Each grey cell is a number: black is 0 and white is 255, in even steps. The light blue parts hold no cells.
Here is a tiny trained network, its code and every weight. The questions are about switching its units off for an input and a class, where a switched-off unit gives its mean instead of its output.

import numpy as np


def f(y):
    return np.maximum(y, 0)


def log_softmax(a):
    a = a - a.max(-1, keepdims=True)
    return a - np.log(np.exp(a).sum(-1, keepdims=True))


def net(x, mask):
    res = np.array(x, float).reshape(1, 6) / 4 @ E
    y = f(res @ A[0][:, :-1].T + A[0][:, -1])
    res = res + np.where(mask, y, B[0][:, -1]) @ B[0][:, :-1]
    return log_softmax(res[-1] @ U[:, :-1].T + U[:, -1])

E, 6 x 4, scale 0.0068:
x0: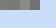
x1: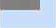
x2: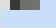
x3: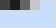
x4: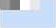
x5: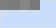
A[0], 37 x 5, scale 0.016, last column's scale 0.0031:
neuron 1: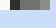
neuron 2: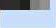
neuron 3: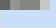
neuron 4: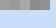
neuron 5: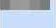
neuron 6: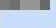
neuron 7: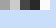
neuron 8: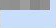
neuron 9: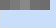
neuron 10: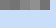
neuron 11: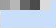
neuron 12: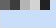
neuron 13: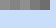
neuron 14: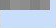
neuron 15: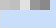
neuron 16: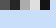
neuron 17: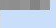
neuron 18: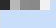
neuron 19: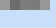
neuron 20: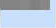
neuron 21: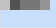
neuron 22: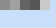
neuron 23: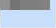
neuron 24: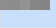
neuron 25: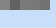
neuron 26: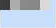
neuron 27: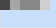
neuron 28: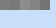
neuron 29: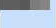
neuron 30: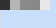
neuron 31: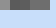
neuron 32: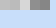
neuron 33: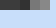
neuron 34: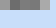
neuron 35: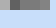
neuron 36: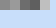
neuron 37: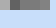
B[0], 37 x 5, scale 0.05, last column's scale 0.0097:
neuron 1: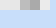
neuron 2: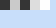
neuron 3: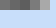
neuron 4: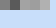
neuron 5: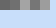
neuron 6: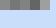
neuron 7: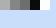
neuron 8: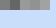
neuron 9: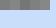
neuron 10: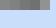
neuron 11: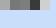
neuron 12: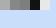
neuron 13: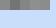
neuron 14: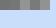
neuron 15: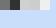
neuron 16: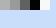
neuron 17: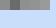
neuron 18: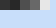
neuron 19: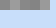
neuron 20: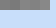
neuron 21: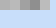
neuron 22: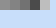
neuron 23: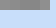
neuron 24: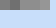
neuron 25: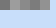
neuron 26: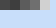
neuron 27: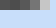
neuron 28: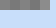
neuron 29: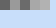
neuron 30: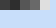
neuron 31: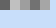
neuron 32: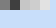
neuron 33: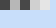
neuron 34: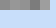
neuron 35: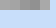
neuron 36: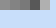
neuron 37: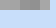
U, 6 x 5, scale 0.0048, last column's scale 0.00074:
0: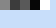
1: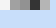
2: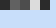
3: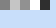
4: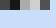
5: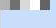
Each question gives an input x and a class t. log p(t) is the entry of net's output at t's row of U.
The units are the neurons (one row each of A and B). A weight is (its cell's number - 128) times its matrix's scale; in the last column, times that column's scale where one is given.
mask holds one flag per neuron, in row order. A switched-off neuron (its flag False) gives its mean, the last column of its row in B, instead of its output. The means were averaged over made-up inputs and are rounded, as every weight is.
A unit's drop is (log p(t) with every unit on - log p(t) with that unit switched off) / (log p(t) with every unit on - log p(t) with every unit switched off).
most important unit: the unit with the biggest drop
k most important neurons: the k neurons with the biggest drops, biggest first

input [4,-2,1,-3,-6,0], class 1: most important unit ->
neuron 18
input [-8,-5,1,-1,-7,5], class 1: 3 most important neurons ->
neuron 7; neuron 18; neuron 30
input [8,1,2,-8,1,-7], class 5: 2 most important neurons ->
neuron 15; neuron 32
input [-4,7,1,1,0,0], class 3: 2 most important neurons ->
neuron 7; neuron 16
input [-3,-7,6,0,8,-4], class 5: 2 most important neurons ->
neuron 15; neuron 32
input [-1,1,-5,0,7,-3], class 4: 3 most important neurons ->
neuron 15; neuron 32; neuron 7
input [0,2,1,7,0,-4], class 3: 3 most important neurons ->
neuron 2; neuron 33; neuron 7
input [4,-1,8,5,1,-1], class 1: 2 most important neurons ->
neuron 16; neuron 12
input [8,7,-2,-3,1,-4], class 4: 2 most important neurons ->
neuron 16; neuron 12
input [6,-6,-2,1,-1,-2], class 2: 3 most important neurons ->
neuron 16; neuron 12; neuron 7
